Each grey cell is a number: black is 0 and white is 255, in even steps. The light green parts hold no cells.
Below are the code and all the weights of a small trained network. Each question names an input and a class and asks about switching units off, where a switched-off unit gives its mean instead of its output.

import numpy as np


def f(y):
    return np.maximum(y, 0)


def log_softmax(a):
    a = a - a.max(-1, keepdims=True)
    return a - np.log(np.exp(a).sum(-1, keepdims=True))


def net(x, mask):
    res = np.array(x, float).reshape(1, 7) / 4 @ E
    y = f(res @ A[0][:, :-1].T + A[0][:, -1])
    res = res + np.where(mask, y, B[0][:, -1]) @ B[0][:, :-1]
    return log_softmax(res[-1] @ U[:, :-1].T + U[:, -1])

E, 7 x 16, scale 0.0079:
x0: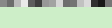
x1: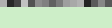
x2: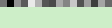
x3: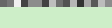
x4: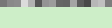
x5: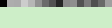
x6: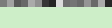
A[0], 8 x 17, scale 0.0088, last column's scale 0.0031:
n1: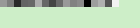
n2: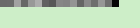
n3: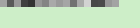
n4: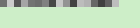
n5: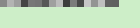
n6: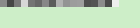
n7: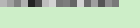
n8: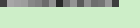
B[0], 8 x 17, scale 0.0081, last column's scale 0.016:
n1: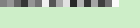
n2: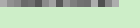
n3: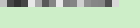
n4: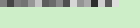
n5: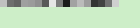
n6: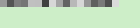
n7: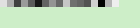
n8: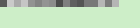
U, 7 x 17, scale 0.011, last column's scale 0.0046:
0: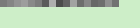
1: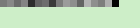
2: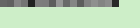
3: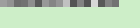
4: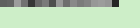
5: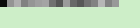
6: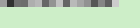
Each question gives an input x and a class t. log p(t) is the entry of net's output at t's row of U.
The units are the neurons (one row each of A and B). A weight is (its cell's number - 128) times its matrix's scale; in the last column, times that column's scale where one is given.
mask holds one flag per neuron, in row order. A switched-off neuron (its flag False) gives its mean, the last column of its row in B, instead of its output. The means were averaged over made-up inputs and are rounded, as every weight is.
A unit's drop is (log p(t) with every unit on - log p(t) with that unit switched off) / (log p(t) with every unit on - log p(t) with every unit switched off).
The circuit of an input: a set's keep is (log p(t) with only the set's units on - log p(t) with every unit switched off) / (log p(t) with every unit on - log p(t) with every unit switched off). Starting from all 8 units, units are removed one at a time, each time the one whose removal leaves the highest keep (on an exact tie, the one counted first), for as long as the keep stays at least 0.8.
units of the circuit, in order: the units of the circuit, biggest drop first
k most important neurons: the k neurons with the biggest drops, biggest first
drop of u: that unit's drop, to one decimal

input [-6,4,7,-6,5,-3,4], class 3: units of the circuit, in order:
(n1)
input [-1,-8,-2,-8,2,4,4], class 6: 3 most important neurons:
(n4 n1 n7)
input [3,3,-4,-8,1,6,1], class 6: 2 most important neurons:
(n4 n6)
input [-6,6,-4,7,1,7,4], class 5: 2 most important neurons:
(n7 n8)
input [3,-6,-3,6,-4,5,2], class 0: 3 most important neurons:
(n8 n6 n1)
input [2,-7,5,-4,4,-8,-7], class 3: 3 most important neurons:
(n4 n7 n6)
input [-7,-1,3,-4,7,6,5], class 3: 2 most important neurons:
(n1 n4)
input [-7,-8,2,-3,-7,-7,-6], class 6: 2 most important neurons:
(n7 n3)
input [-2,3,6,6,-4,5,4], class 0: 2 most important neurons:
(n3 n2)
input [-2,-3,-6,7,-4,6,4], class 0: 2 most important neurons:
(n5 n1)
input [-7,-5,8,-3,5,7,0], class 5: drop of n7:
0.2
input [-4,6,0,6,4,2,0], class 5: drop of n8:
0.1
